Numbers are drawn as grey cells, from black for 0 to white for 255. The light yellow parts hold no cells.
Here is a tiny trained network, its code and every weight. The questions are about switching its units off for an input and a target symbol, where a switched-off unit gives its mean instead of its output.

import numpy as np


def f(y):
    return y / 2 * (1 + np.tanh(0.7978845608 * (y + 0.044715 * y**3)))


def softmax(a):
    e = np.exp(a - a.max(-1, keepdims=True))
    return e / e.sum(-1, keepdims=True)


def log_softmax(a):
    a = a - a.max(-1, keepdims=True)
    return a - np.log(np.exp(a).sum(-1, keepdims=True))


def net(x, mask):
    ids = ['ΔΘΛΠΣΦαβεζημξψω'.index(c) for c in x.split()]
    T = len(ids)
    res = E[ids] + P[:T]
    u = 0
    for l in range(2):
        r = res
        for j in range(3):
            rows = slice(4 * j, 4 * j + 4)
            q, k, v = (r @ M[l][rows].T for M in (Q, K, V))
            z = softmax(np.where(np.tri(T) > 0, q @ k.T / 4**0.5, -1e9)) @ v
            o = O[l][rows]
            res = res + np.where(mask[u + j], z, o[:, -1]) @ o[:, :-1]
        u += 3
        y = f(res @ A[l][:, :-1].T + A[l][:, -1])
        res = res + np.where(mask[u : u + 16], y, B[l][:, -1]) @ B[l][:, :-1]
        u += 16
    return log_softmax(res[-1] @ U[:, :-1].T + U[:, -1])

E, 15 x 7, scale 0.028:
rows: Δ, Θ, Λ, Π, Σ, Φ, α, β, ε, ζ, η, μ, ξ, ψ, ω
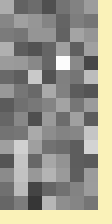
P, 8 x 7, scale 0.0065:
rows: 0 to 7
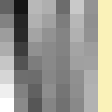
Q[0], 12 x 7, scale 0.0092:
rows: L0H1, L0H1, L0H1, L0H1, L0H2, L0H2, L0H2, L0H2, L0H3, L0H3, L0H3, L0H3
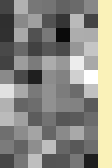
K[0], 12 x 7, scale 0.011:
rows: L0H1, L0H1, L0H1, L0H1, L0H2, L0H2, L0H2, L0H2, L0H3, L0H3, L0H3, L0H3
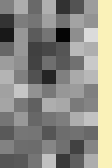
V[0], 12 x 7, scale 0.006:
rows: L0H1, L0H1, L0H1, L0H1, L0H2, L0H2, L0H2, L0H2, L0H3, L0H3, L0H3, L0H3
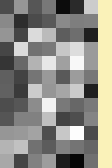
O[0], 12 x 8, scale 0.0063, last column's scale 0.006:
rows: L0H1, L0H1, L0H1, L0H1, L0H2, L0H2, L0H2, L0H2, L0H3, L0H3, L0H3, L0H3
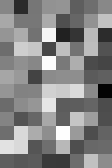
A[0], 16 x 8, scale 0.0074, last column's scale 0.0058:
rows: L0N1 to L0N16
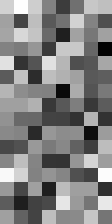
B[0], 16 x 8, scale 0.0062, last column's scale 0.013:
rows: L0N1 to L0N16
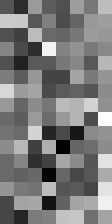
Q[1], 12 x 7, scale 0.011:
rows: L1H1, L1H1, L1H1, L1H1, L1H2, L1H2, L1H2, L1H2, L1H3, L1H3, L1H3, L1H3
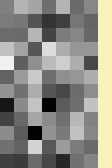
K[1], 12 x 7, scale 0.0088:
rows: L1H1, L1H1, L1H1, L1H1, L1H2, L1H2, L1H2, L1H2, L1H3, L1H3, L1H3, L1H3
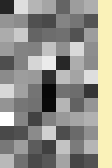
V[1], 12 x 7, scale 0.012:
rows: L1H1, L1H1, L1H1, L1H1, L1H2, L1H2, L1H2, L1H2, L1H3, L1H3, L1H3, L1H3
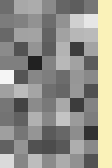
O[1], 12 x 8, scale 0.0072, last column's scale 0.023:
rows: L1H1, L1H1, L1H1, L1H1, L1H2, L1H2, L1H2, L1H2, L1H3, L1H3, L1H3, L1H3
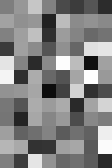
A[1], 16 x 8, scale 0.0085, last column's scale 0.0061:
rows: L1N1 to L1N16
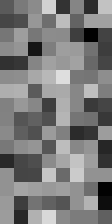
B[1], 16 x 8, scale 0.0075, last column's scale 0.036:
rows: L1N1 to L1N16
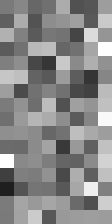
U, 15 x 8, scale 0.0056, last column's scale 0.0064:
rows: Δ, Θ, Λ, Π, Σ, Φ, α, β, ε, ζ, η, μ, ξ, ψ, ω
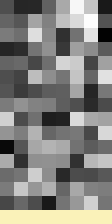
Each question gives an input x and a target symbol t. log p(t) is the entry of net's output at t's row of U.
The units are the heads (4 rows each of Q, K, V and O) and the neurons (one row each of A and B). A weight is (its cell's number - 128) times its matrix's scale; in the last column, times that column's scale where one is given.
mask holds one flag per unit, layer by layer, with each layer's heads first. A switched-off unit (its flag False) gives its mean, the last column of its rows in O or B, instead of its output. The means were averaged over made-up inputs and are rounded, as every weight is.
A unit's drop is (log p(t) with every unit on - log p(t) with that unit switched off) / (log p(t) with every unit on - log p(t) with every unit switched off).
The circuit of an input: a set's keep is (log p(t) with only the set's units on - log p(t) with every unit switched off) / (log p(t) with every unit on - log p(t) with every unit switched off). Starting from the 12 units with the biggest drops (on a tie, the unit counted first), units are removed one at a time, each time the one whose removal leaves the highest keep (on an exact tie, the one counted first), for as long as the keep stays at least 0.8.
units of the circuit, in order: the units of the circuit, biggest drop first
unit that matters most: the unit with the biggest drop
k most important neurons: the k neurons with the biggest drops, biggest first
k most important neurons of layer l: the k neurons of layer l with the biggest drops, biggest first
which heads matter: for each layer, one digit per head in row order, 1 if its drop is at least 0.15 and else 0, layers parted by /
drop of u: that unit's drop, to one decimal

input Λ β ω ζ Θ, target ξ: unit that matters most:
L0H2
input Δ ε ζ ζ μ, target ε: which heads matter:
000 / 010
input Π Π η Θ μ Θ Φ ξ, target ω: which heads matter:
010 / 010
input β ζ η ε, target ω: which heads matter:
000 / 010
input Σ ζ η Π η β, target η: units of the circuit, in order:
L0H3; L1H3
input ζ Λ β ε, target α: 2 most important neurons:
L1N1; L1N4
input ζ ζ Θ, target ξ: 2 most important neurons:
L0N7; L0N12
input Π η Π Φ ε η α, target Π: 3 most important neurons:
L0N13; L1N13; L0N5
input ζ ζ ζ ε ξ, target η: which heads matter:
110 / 111
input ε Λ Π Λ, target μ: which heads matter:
000 / 010
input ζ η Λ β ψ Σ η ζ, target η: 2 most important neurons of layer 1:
L1N12; L1N2
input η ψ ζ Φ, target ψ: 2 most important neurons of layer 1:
L1N8; L1N4
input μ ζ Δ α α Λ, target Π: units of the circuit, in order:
L1H1; L0N13; L1N13
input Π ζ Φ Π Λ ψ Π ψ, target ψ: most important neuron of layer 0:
L0N12
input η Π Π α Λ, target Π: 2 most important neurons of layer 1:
L1N13; L1N9
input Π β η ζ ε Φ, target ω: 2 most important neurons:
L0N12; L1N4
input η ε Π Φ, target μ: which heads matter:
100 / 010
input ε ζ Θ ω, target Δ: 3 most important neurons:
L1N5; L0N5; L0N16
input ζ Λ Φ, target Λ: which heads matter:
010 / 011
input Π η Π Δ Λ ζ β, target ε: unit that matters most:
L0N12
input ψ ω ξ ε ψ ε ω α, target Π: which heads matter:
000 / 100
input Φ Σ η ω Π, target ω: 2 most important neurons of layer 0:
L0N13; L0N4
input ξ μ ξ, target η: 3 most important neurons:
L1N12; L0N12; L1N1
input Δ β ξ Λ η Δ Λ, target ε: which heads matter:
000 / 010
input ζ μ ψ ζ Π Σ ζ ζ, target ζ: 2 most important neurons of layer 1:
L1N4; L1N6
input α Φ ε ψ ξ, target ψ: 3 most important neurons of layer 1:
L1N8; L1N4; L1N9
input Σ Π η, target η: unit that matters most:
L0N4
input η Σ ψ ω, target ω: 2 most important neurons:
L1N3; L0N10
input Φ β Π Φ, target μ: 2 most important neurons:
L1N7; L0N5
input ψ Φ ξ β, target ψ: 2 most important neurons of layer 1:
L1N8; L1N4
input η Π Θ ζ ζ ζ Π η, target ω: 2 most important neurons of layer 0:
L0N12; L0N3
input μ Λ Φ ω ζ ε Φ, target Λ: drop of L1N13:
0.1
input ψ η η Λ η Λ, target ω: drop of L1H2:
0.2
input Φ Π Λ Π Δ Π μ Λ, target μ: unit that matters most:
L1H2
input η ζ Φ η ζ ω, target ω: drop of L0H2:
0.1
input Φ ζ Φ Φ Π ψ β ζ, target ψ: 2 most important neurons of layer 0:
L0N12; L0N15
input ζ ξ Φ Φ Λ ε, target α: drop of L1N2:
-0.1
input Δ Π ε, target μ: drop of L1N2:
0.1
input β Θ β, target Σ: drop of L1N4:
0.2
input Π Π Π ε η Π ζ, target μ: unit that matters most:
L0N15
